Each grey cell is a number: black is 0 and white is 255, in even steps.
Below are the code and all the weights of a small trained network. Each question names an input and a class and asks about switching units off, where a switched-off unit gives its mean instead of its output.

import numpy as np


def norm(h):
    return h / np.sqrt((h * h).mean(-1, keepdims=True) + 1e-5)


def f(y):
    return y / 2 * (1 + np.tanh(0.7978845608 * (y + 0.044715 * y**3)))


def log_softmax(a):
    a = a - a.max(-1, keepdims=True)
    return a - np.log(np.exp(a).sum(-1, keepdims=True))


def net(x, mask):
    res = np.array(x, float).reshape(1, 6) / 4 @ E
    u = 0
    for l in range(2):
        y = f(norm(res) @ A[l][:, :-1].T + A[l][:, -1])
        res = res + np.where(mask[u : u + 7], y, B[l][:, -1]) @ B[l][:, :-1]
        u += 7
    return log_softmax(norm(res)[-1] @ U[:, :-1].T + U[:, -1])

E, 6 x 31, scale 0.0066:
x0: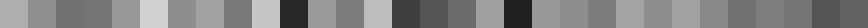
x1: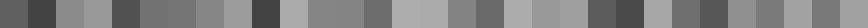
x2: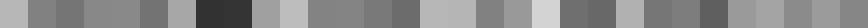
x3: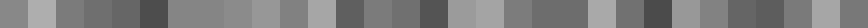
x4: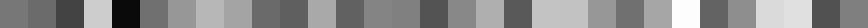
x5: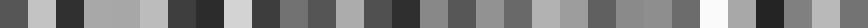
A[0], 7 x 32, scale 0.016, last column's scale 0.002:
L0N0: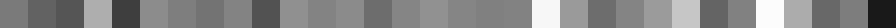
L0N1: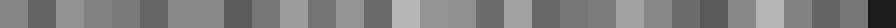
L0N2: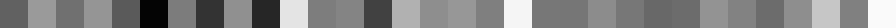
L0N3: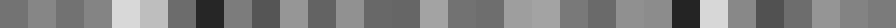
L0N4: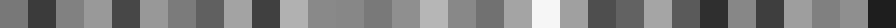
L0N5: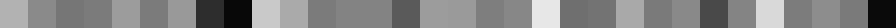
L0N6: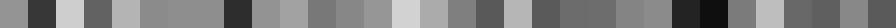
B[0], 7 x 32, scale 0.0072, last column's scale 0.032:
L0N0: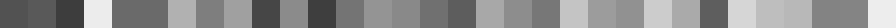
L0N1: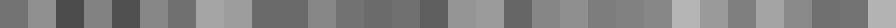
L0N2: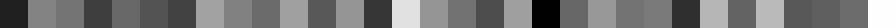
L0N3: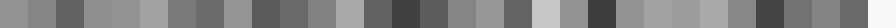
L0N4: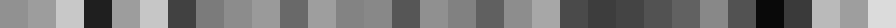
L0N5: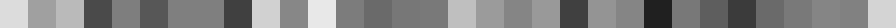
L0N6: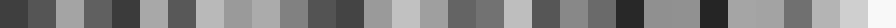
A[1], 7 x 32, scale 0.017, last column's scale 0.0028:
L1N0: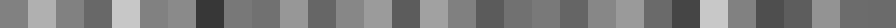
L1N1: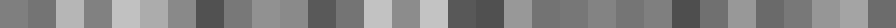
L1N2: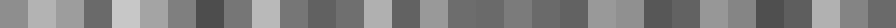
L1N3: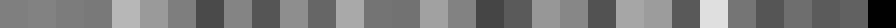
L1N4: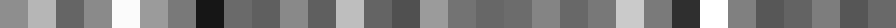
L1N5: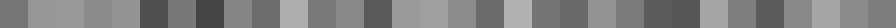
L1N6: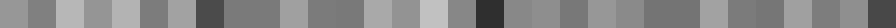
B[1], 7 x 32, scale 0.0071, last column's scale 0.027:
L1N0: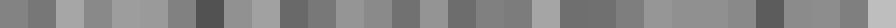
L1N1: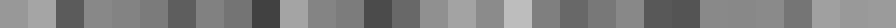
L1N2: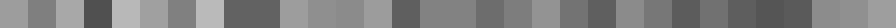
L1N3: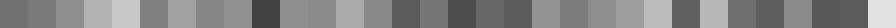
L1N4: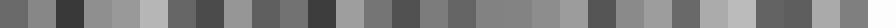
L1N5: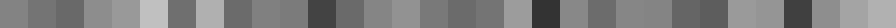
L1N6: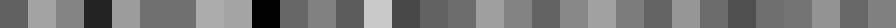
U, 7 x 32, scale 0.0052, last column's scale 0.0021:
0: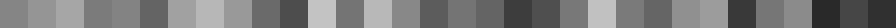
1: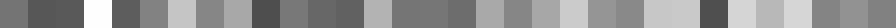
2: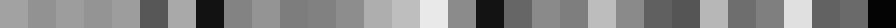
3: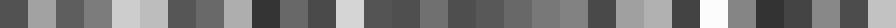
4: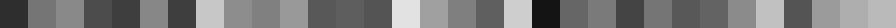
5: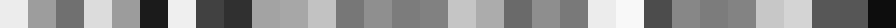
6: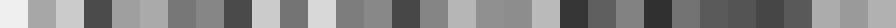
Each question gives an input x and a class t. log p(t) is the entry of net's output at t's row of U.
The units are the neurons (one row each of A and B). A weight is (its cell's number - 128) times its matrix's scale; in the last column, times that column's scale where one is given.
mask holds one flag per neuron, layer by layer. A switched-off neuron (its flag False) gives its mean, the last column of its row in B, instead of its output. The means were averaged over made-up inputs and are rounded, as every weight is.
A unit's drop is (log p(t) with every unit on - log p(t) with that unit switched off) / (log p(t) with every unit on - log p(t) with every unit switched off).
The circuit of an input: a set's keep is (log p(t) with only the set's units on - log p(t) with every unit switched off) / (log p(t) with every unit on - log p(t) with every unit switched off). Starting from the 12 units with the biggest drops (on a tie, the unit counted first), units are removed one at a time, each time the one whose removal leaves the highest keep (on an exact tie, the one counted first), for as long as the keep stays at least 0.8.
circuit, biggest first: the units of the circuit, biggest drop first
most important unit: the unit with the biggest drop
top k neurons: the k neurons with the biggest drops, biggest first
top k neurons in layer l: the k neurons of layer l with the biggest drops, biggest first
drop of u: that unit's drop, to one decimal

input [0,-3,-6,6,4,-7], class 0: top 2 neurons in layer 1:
L1N4, L1N5
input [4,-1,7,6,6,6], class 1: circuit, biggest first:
L0N0
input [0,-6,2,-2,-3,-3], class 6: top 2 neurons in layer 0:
L0N5, L0N2
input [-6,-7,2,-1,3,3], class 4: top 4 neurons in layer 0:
L0N2, L0N4, L0N0, L0N5
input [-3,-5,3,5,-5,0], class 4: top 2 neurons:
L0N2, L0N5
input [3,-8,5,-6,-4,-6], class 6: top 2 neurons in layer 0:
L0N5, L0N2
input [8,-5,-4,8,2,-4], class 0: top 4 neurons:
L0N4, L0N0, L0N5, L0N6
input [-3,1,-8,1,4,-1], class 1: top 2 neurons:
L0N4, L0N2
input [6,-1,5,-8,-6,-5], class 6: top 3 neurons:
L0N5, L0N2, L0N0
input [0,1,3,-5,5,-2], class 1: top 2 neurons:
L0N0, L0N2
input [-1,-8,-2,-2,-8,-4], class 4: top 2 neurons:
L0N6, L0N4
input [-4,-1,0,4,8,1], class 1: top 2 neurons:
L0N0, L0N6
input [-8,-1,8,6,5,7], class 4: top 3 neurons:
L0N2, L0N0, L1N5
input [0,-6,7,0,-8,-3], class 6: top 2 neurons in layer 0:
L0N5, L0N2
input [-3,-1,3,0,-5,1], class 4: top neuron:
L0N6
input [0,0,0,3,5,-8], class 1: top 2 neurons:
L0N2, L0N0
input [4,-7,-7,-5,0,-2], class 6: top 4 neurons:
L0N0, L0N2, L0N3, L0N6
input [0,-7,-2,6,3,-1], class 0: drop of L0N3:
1.0
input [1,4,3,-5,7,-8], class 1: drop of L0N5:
0.0
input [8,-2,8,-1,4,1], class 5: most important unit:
L0N5
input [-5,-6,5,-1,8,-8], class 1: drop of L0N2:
0.2
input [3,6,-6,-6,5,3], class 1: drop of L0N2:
0.3
